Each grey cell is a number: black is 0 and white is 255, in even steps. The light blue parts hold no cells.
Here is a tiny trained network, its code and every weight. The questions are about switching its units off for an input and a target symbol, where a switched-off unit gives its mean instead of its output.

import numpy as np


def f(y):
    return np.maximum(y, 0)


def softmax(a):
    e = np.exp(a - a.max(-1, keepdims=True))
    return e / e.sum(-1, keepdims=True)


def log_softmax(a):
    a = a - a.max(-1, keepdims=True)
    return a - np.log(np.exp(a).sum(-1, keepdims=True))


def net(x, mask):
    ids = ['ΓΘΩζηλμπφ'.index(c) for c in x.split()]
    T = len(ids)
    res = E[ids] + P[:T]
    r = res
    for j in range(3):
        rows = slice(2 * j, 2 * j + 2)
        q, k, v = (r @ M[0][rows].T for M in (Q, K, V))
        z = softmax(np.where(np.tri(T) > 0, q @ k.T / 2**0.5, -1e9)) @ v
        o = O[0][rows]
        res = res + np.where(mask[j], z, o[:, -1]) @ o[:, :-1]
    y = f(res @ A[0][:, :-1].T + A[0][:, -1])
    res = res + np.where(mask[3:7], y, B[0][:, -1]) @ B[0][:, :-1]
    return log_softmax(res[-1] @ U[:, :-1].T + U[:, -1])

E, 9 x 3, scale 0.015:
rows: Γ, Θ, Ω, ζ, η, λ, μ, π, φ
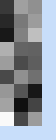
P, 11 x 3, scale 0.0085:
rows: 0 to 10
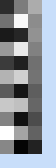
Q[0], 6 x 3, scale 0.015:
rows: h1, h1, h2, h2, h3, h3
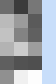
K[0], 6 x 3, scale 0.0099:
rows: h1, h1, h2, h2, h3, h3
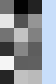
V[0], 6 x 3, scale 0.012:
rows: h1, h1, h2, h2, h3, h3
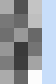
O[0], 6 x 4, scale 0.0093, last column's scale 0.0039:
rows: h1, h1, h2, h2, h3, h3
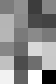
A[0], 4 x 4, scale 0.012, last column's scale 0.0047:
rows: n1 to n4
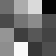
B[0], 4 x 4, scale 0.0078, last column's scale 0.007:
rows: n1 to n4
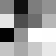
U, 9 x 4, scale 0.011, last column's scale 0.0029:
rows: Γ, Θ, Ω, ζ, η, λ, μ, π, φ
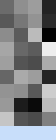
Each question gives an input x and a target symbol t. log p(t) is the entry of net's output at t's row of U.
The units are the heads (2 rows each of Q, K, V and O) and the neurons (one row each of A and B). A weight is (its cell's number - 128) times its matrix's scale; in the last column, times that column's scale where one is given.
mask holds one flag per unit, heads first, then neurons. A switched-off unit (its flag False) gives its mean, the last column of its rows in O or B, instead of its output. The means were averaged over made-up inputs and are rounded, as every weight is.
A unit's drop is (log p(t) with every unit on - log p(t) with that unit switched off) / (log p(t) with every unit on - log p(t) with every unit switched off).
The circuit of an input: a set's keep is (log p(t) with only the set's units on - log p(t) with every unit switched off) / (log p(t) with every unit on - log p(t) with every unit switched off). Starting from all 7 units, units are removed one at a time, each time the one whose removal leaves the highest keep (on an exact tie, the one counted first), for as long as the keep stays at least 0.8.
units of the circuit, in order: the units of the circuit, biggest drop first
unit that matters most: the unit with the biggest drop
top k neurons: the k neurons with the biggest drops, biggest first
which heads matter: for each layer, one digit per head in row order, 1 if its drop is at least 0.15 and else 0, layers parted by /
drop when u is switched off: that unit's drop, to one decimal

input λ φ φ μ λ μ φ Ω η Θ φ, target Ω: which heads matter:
001
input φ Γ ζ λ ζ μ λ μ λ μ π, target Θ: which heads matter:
000
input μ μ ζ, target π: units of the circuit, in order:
(h3, n4)
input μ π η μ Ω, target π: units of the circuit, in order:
(n3, n2, h3)
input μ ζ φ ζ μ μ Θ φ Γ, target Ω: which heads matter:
111
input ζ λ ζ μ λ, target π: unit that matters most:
n3
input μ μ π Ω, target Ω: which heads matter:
011
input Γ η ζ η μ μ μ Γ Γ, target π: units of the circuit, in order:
(h3, n3)
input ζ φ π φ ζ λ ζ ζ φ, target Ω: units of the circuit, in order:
(h3, n3)
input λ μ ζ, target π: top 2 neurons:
(n4, n3)
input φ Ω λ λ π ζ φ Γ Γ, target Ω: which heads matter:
011
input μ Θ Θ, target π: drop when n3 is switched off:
0.2
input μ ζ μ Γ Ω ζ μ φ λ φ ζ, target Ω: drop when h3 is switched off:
0.6
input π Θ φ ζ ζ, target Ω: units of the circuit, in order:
(h3)
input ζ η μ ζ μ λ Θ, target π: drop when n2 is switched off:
0.2
